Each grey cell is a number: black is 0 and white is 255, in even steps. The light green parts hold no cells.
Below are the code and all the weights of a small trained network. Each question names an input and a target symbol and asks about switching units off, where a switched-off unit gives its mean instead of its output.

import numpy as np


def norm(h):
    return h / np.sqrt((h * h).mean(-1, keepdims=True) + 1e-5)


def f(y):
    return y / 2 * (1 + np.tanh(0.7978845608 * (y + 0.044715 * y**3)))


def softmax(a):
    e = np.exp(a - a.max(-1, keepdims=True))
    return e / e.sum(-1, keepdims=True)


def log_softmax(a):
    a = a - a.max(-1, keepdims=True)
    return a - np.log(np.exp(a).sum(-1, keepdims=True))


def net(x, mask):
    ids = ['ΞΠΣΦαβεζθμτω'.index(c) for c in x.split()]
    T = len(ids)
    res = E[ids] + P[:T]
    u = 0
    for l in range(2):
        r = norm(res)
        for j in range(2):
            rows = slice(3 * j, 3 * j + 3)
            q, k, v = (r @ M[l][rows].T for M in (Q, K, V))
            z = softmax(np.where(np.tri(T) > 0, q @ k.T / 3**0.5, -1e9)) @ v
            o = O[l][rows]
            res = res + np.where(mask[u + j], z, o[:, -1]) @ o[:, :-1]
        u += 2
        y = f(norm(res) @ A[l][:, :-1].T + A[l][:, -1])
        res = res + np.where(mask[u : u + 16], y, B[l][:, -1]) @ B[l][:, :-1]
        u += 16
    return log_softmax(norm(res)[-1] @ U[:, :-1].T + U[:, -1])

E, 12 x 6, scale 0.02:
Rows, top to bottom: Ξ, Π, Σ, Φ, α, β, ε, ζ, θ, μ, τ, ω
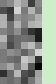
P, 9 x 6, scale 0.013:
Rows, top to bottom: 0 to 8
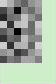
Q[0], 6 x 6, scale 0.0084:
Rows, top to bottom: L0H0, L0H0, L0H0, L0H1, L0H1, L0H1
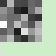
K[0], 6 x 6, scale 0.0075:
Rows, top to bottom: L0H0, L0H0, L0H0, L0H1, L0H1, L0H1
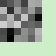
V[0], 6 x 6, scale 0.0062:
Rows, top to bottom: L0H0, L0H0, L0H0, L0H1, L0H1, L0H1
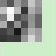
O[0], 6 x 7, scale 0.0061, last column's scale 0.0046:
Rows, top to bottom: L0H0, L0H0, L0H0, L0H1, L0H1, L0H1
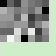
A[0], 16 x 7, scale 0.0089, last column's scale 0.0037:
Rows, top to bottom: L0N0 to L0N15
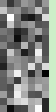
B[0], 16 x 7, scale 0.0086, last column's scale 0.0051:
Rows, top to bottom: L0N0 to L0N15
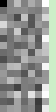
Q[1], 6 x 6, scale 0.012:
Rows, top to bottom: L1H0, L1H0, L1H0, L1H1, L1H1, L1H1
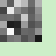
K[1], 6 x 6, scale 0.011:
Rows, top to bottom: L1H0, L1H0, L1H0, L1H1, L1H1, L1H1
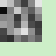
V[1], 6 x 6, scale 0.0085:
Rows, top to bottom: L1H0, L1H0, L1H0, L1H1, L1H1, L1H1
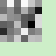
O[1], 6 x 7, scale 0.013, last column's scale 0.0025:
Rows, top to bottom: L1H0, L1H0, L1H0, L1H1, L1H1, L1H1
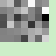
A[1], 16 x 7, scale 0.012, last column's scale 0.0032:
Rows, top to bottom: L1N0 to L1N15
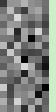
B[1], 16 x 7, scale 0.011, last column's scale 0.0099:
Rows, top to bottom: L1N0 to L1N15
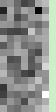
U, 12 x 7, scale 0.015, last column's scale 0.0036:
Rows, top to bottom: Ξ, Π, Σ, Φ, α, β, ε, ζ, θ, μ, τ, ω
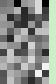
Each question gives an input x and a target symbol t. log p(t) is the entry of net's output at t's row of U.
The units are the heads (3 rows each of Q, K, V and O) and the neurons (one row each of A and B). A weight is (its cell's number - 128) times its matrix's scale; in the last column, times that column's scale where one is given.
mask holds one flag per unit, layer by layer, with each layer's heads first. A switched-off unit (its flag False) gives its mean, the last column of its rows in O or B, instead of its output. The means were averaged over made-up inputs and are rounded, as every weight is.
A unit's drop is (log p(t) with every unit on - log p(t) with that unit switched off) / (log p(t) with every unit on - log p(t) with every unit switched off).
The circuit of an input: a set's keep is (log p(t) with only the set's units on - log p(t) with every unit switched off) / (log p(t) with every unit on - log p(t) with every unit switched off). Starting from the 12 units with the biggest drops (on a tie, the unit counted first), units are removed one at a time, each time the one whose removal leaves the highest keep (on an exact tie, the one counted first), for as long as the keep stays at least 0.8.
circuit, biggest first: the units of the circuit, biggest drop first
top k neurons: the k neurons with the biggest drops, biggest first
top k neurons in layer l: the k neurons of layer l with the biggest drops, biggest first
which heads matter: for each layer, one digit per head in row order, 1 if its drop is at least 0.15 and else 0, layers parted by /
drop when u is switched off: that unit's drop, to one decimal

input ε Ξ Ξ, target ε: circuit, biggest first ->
(L1H1; L0N10)
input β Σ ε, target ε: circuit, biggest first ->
(L0H1; L1H1)
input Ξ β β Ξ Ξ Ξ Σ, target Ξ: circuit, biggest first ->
(L0H1; L1H0)
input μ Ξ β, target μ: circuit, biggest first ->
(L1H0; L0H1)
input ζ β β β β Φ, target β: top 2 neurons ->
(L0N12; L0N14)
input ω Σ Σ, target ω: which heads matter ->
01 / 01
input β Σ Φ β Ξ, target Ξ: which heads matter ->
00 / 10
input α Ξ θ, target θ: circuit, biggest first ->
(L0N9; L0H1; L1H0)
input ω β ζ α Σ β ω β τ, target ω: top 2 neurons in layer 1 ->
(L1N15; L1N7)
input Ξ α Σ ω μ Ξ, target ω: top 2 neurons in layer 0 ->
(L0N13; L0N14)
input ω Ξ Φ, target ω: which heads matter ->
00 / 01
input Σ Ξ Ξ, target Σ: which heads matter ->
10 / 01
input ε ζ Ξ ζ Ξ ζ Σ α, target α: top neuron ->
(L0N2)
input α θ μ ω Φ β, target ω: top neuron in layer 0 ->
(L0N5)
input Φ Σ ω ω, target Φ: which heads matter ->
00 / 10
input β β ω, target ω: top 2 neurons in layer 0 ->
(L0N9; L0N13)
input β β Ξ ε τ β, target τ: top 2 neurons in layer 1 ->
(L1N0; L1N2)
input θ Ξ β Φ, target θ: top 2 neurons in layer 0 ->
(L0N12; L0N14)
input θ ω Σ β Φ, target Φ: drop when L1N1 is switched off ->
0.3
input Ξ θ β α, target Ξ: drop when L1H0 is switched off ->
0.4
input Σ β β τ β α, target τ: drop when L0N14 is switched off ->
0.1
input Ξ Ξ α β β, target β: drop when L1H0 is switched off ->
0.1
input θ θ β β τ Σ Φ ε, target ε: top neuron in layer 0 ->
(L0N2)
